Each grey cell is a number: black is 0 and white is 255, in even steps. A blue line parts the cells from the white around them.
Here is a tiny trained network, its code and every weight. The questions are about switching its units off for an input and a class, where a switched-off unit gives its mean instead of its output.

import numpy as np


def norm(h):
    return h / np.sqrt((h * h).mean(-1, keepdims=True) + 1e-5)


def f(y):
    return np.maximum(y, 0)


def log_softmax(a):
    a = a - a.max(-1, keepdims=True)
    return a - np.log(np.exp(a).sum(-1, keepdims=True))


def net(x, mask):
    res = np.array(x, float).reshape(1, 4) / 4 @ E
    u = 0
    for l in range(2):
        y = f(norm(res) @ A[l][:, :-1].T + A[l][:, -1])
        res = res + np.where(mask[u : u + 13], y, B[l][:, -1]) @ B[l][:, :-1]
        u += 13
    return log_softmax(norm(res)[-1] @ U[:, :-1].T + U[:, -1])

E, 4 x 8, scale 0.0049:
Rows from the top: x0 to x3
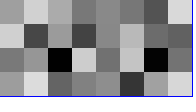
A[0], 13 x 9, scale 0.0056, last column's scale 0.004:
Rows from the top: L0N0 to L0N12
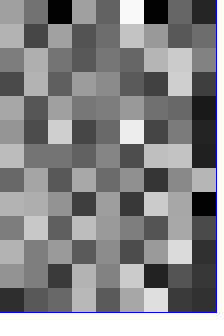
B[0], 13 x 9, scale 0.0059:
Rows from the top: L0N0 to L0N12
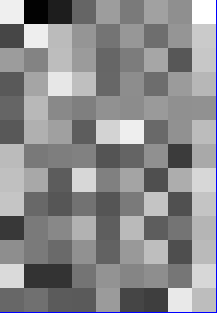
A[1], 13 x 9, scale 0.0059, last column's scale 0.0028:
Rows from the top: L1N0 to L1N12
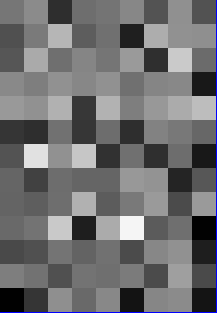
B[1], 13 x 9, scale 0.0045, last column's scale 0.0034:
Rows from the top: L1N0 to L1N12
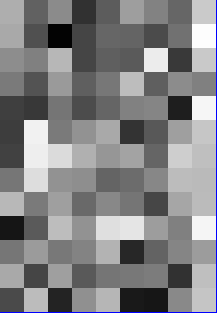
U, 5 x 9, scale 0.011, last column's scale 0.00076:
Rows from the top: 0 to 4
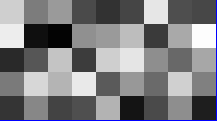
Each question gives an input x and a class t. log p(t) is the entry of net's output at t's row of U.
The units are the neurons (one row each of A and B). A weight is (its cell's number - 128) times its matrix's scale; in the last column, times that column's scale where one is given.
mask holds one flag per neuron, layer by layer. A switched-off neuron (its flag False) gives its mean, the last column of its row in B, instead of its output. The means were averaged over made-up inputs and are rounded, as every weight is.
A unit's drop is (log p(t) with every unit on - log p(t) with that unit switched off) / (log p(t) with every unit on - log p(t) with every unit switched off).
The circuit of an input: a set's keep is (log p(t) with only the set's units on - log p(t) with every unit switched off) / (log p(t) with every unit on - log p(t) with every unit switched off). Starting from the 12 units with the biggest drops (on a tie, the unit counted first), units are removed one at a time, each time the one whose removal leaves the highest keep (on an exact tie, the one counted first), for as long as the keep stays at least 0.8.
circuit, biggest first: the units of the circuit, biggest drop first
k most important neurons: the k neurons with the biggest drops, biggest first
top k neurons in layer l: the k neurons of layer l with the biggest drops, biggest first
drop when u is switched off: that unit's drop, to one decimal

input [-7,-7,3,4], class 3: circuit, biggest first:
L0N0, L1N6
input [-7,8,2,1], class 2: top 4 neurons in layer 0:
L0N5, L0N1, L0N7, L0N8
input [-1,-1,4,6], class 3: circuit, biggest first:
L0N3
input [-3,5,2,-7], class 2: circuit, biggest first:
L0N5, L1N9
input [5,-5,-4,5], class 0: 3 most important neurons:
L0N8, L0N7, L0N1
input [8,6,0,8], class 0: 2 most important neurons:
L0N8, L0N1
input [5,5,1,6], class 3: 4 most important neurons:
L0N0, L0N11, L0N9, L0N3
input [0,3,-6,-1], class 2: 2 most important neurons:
L0N0, L0N1
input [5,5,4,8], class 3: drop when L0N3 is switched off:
0.1
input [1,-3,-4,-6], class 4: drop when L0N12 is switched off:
0.5
